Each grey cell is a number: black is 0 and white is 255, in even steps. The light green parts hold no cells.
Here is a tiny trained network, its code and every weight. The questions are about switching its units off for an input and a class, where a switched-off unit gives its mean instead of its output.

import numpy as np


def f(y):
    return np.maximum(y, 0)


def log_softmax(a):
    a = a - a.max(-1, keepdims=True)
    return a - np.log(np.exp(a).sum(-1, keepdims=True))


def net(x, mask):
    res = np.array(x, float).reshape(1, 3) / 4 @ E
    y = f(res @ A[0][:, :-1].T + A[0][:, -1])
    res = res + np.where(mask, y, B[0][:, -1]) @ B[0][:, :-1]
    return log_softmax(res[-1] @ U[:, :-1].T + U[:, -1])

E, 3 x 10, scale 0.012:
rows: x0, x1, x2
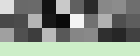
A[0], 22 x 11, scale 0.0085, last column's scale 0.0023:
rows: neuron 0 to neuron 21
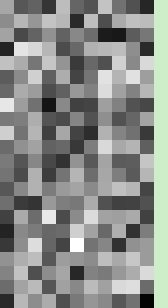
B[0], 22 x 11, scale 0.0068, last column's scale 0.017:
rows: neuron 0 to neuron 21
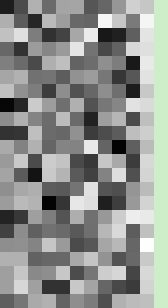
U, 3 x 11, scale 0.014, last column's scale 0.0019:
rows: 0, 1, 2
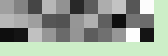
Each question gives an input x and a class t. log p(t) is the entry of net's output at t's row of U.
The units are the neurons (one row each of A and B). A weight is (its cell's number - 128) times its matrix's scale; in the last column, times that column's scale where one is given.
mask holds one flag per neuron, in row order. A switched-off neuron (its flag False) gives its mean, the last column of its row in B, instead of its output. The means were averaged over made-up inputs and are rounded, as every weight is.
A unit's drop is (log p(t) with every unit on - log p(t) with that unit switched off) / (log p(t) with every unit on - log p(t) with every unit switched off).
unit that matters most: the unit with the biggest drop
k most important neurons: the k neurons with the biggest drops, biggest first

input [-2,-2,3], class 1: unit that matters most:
neuron 12
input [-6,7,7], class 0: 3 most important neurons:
[neuron 17; neuron 11; neuron 16]
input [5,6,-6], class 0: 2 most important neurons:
[neuron 12; neuron 11]
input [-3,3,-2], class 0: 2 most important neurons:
[neuron 7; neuron 9]
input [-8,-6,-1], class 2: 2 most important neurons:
[neuron 15; neuron 3]
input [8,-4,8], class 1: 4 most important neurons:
[neuron 2; neuron 15; neuron 14; neuron 3]
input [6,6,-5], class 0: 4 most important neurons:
[neuron 12; neuron 11; neuron 6; neuron 15]
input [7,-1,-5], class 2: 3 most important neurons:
[neuron 7; neuron 9; neuron 0]
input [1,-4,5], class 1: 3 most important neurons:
[neuron 14; neuron 2; neuron 12]
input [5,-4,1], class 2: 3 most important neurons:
[neuron 7; neuron 9; neuron 11]
